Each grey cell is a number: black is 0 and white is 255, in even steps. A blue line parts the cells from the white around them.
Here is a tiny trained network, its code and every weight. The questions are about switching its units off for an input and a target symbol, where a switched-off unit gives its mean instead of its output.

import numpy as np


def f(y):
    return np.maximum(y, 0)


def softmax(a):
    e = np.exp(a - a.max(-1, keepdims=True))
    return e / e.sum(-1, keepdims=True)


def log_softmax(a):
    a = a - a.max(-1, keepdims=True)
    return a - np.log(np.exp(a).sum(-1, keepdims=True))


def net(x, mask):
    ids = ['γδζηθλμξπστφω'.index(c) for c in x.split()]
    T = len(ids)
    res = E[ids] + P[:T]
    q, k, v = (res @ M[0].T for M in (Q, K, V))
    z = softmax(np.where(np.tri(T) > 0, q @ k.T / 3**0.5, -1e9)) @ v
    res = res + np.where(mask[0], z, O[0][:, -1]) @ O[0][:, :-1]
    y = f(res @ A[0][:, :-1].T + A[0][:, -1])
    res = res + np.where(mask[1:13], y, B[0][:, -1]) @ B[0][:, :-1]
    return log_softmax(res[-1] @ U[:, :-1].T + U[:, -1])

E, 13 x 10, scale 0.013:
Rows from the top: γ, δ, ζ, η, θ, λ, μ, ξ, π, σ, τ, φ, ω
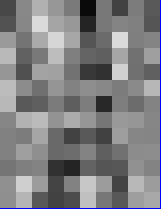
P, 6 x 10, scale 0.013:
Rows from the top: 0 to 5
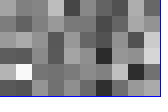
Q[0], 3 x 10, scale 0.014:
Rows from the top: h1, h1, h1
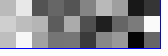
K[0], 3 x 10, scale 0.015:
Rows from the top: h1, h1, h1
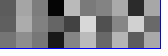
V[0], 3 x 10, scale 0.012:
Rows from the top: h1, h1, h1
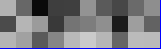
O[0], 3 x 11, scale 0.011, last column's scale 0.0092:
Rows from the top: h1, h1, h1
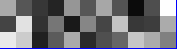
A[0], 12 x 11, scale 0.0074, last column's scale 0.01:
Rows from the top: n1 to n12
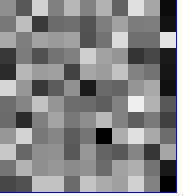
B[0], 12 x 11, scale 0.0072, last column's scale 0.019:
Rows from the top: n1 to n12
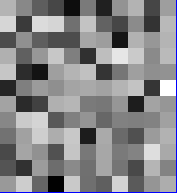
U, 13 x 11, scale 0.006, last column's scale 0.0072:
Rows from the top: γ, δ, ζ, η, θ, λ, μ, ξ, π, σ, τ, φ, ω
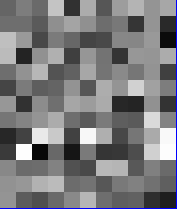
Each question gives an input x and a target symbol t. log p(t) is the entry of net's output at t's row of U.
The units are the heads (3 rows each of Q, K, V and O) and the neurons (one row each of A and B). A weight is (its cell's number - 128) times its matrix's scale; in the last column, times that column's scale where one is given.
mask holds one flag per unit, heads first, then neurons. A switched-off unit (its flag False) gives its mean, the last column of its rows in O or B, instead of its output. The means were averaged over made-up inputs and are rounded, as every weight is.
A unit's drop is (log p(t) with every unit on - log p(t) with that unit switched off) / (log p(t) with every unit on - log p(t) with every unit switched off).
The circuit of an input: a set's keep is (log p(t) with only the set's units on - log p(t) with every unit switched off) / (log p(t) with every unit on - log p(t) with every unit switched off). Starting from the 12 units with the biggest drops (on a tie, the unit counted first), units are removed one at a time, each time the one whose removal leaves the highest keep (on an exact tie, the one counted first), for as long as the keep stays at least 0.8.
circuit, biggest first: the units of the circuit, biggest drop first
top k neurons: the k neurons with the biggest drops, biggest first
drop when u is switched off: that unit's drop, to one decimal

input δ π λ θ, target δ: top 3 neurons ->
n12, n7, n5
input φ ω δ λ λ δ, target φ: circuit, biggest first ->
h1, n2, n9
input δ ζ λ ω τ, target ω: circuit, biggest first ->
h1, n2, n6
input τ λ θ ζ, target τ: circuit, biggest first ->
h1, n4
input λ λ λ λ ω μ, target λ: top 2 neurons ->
n6, n2
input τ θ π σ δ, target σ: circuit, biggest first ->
n6, n3
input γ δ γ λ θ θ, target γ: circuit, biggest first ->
h1, n5
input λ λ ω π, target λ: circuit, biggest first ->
h1, n6
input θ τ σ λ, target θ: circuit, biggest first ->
h1, n12, n1
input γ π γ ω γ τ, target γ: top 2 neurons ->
n5, n4
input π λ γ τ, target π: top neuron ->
n12
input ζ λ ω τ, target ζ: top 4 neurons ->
n1, n12, n7, n6
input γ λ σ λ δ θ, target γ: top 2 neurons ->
n5, n4
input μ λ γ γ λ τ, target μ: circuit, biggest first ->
h1
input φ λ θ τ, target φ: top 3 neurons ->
n2, n9, n6
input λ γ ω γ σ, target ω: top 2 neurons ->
n2, n6
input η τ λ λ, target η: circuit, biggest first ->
h1, n1
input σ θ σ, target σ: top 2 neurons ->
n6, n4
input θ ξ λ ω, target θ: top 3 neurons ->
n12, n1, n8
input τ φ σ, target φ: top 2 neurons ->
n2, n9
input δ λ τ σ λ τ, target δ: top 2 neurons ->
n12, n7
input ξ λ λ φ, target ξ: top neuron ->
n9
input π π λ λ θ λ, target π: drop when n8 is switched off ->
0.0
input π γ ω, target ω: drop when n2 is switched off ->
0.4
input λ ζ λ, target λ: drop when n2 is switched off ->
0.1
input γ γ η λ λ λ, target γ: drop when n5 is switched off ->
0.3
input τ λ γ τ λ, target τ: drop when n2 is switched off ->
0.0
